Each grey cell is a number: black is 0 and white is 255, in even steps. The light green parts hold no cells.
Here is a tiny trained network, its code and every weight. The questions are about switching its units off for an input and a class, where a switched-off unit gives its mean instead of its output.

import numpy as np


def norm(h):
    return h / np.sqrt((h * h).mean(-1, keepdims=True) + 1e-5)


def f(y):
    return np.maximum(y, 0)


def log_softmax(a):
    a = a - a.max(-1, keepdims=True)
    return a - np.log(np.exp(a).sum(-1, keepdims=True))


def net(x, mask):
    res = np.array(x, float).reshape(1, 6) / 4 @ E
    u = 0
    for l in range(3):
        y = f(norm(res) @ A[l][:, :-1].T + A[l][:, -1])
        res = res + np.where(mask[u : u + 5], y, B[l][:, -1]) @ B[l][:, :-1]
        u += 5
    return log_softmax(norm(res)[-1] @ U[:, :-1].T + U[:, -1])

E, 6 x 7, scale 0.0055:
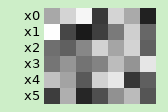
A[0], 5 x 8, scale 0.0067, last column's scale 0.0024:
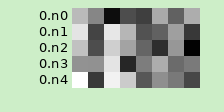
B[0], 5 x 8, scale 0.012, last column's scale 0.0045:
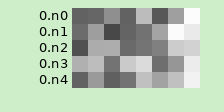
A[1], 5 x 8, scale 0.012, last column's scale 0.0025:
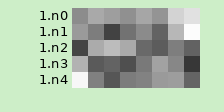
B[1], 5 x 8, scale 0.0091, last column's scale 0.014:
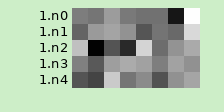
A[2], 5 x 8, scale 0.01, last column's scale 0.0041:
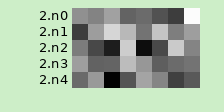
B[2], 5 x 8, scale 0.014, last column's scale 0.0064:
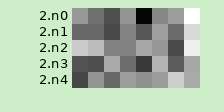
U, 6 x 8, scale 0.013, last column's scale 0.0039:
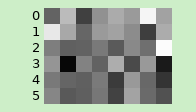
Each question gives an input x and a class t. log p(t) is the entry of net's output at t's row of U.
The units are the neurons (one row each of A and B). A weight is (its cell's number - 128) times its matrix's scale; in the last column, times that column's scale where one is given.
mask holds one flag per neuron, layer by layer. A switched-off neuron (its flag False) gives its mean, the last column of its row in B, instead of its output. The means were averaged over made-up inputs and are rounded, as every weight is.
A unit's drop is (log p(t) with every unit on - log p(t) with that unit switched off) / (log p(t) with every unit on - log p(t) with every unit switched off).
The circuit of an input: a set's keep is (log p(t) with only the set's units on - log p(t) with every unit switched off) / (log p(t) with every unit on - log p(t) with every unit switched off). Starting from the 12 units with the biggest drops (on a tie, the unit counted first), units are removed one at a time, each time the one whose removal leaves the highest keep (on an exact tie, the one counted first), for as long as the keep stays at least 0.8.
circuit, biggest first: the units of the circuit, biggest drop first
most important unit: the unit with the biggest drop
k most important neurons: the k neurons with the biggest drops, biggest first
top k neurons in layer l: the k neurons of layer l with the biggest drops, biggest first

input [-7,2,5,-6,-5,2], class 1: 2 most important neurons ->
2.n2, 1.n0
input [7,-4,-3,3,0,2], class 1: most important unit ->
0.n3
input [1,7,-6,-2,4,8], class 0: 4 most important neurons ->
0.n0, 1.n0, 2.n4, 1.n2
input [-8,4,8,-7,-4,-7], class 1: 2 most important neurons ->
2.n2, 2.n0
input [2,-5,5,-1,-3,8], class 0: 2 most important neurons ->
2.n4, 1.n0
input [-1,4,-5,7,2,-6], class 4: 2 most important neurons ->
1.n0, 1.n1
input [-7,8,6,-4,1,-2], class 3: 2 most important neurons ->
1.n4, 0.n0
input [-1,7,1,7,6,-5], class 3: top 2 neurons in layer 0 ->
0.n4, 0.n1
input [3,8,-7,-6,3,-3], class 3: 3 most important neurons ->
1.n4, 0.n0, 1.n3
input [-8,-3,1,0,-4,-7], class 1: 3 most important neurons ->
2.n2, 0.n0, 1.n4
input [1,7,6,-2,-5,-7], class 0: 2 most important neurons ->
0.n4, 0.n1
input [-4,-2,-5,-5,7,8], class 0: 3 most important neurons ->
2.n4, 1.n0, 1.n4
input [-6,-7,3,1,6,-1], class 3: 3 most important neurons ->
1.n2, 0.n1, 2.n1
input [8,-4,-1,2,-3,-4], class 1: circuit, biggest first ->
0.n3, 1.n0
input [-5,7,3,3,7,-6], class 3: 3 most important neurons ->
1.n4, 2.n0, 0.n4
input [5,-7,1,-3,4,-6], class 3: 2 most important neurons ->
1.n2, 2.n2
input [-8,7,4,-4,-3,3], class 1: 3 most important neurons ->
2.n2, 1.n0, 1.n2
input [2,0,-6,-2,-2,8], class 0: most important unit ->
2.n4
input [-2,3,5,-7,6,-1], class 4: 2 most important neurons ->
1.n2, 1.n1
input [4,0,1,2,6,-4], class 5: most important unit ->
1.n0
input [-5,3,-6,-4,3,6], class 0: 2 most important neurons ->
0.n0, 1.n0
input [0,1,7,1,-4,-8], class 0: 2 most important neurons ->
0.n4, 0.n1
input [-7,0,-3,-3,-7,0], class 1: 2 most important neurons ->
2.n2, 1.n0
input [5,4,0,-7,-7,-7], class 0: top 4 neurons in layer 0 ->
0.n1, 0.n4, 0.n3, 0.n2
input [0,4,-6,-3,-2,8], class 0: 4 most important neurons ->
1.n0, 2.n4, 0.n0, 1.n4
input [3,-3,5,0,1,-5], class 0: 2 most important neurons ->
0.n4, 0.n1
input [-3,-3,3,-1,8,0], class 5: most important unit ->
2.n3
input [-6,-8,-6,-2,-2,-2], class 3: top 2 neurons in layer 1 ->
1.n2, 1.n0
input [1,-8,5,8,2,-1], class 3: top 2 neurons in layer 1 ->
1.n2, 1.n1
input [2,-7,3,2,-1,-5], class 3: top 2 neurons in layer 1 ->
1.n2, 1.n1
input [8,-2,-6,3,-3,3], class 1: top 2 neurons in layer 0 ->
0.n3, 0.n1
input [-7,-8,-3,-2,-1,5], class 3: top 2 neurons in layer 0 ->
0.n1, 0.n4
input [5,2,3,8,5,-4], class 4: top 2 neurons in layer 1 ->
1.n0, 1.n2
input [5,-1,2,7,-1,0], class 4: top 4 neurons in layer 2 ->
2.n2, 2.n0, 2.n1, 2.n3
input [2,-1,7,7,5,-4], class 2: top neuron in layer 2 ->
2.n2
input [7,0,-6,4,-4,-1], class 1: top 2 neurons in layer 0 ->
0.n3, 0.n1
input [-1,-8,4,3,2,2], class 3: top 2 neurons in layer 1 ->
1.n2, 1.n1
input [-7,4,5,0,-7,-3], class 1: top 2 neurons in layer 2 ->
2.n2, 2.n0
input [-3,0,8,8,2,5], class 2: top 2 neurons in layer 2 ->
2.n1, 2.n3
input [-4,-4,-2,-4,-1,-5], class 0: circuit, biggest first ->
0.n1
